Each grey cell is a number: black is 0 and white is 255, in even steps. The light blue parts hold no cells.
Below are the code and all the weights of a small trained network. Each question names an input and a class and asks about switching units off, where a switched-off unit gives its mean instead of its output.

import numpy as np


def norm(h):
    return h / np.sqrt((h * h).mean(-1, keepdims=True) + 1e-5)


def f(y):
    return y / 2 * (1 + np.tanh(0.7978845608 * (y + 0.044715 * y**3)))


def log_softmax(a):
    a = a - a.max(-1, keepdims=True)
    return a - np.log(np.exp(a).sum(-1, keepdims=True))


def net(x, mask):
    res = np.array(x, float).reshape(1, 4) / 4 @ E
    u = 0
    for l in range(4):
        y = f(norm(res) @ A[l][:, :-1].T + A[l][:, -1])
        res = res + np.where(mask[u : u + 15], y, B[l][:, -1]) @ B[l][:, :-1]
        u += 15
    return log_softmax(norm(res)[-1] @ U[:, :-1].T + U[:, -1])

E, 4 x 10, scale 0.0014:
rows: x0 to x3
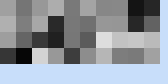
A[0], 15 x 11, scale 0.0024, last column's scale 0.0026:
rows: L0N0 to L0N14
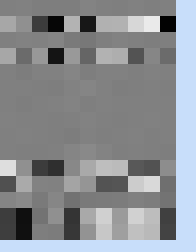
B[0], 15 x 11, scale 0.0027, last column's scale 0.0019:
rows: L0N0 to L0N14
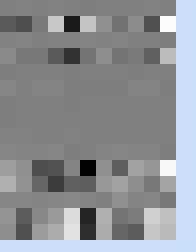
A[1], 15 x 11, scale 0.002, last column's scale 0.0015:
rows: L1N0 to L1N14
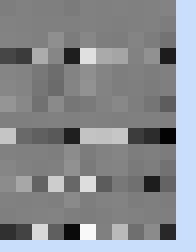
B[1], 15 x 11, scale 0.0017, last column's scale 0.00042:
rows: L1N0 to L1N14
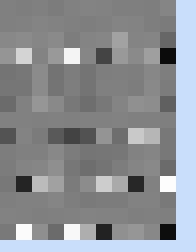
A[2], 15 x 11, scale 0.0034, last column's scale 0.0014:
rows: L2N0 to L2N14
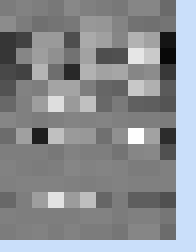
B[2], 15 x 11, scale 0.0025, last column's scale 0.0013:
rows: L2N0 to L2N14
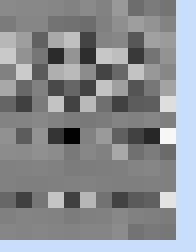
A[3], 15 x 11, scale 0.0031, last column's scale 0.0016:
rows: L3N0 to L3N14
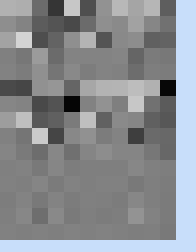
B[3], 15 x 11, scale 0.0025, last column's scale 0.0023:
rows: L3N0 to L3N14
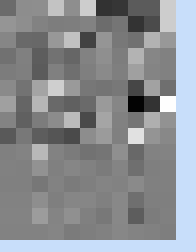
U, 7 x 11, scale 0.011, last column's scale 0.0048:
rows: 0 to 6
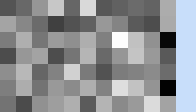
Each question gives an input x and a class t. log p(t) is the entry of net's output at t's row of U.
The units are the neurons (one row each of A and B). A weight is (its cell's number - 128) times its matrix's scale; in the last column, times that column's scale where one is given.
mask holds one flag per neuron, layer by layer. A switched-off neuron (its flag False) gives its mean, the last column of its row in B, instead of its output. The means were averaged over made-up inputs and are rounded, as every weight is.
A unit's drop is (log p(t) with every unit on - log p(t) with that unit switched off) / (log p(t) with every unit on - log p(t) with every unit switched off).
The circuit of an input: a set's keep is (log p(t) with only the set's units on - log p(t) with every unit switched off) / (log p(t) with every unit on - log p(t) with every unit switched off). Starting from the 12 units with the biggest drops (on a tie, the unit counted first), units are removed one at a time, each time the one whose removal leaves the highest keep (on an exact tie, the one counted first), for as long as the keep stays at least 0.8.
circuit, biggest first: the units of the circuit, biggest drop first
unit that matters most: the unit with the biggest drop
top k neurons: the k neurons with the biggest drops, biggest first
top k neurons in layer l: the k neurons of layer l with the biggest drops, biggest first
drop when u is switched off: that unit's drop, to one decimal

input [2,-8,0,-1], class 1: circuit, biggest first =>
(L2N8)
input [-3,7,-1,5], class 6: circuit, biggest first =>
(L0N14 L2N8)
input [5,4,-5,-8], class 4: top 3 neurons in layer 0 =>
(L0N1 L0N10 L0N3)
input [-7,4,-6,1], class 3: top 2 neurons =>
(L0N10 L3N8)
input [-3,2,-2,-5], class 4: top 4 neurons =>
(L2N12 L2N6 L0N1 L3N2)
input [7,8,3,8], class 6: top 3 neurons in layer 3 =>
(L3N6 L3N1 L3N0)
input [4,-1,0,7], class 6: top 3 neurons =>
(L0N13 L0N14 L0N1)
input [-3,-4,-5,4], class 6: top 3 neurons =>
(L0N1 L2N3 L3N6)
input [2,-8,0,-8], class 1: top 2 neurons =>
(L2N8 L0N1)
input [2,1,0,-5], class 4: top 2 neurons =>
(L0N1 L2N8)
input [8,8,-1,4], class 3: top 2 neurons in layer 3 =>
(L3N8 L3N6)
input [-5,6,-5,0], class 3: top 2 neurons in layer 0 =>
(L0N1 L0N10)
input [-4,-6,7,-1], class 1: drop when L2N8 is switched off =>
0.9
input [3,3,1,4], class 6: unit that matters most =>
L0N14
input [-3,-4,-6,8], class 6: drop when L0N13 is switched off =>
0.2
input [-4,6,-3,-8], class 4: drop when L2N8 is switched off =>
0.3
